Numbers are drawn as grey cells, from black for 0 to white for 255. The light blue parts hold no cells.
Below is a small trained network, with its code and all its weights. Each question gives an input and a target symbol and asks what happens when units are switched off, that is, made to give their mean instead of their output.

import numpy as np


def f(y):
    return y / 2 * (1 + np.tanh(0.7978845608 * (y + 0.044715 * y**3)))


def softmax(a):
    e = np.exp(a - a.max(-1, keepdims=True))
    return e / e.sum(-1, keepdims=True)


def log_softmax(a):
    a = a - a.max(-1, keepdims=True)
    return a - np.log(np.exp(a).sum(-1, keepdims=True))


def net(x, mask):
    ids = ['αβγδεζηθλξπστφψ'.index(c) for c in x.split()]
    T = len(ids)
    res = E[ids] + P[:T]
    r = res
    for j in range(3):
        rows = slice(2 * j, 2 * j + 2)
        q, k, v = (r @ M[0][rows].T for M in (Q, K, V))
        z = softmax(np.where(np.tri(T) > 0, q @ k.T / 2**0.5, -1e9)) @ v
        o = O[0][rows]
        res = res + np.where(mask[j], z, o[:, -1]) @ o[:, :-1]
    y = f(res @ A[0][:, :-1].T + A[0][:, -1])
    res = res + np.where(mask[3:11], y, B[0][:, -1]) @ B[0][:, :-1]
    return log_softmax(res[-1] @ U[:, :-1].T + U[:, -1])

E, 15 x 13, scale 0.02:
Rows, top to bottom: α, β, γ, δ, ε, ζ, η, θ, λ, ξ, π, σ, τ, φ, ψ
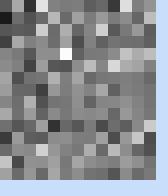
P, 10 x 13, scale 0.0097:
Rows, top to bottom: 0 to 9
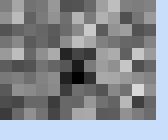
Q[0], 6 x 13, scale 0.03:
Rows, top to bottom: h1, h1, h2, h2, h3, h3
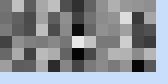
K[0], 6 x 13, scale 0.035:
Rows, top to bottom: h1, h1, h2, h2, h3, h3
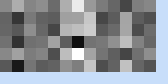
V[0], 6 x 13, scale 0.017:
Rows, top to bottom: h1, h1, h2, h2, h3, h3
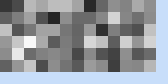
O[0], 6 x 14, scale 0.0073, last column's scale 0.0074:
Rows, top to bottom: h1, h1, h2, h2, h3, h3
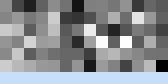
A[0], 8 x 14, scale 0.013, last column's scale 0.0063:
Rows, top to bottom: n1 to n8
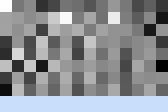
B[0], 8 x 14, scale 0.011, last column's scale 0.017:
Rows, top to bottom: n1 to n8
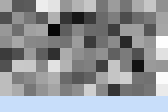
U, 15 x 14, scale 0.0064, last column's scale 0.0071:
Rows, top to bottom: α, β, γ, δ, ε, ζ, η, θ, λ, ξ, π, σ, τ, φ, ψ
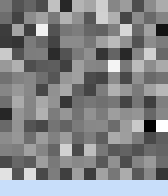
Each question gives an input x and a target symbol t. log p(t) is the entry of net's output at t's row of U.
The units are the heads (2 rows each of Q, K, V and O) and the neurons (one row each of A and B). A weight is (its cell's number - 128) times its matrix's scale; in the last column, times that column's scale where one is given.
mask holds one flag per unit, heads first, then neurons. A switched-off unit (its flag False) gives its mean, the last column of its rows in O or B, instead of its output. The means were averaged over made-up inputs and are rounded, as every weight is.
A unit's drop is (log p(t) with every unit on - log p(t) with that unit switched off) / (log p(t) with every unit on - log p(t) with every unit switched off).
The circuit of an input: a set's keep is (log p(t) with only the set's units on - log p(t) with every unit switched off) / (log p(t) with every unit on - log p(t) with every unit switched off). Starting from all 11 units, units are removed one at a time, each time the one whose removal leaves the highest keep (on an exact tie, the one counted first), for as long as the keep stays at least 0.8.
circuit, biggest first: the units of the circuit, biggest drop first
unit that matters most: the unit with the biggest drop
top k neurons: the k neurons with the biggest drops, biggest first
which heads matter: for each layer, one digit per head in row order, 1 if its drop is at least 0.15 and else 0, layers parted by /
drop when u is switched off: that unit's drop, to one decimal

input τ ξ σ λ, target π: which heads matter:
001
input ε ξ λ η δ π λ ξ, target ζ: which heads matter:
001
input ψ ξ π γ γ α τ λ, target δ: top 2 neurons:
n4; n8
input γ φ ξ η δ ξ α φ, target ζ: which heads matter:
001
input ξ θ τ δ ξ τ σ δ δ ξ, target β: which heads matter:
011
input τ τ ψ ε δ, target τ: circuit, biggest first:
n5; n8
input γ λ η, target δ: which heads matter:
010
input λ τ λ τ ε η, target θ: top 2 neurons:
n6; n8
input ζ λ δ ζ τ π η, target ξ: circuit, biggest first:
h1; h3; n6
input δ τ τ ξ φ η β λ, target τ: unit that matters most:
h3
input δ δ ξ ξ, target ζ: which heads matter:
101
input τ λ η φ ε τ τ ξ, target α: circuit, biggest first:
h1; n4; n1
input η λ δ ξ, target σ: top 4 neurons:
n7; n6; n5; n4
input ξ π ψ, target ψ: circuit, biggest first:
h2; h3
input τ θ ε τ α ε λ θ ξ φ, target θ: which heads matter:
101
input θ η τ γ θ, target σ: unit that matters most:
h2
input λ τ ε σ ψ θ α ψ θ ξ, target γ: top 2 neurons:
n1; n3
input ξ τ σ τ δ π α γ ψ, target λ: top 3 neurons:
n5; n6; n7
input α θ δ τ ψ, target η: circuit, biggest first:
h2; h1
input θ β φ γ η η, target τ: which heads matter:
011
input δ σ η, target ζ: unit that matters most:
h3
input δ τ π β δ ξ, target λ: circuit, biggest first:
h2; h1
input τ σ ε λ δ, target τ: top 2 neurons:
n8; n4
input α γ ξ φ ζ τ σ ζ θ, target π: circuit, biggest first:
h3; n5; n3
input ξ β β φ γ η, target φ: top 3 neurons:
n1; n7; n6
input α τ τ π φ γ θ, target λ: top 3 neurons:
n6; n5; n7
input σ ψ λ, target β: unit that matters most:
h2
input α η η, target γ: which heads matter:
101
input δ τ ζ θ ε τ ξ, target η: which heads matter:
110
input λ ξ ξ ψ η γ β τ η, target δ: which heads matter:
010
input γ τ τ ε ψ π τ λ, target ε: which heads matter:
111
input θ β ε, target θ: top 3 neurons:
n8; n2; n3
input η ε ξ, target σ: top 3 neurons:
n7; n6; n5
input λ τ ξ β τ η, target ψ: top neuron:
n3
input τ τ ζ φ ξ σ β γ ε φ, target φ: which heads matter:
111
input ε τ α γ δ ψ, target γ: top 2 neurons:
n1; n3
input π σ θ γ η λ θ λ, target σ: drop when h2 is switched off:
1.0
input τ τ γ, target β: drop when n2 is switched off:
0.1
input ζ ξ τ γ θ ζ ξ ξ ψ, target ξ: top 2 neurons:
n6; n4
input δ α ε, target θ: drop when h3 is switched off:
0.0
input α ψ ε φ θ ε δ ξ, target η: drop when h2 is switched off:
0.4
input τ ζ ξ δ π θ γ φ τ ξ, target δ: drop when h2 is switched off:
0.5
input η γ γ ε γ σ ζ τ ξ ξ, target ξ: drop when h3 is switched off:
0.2
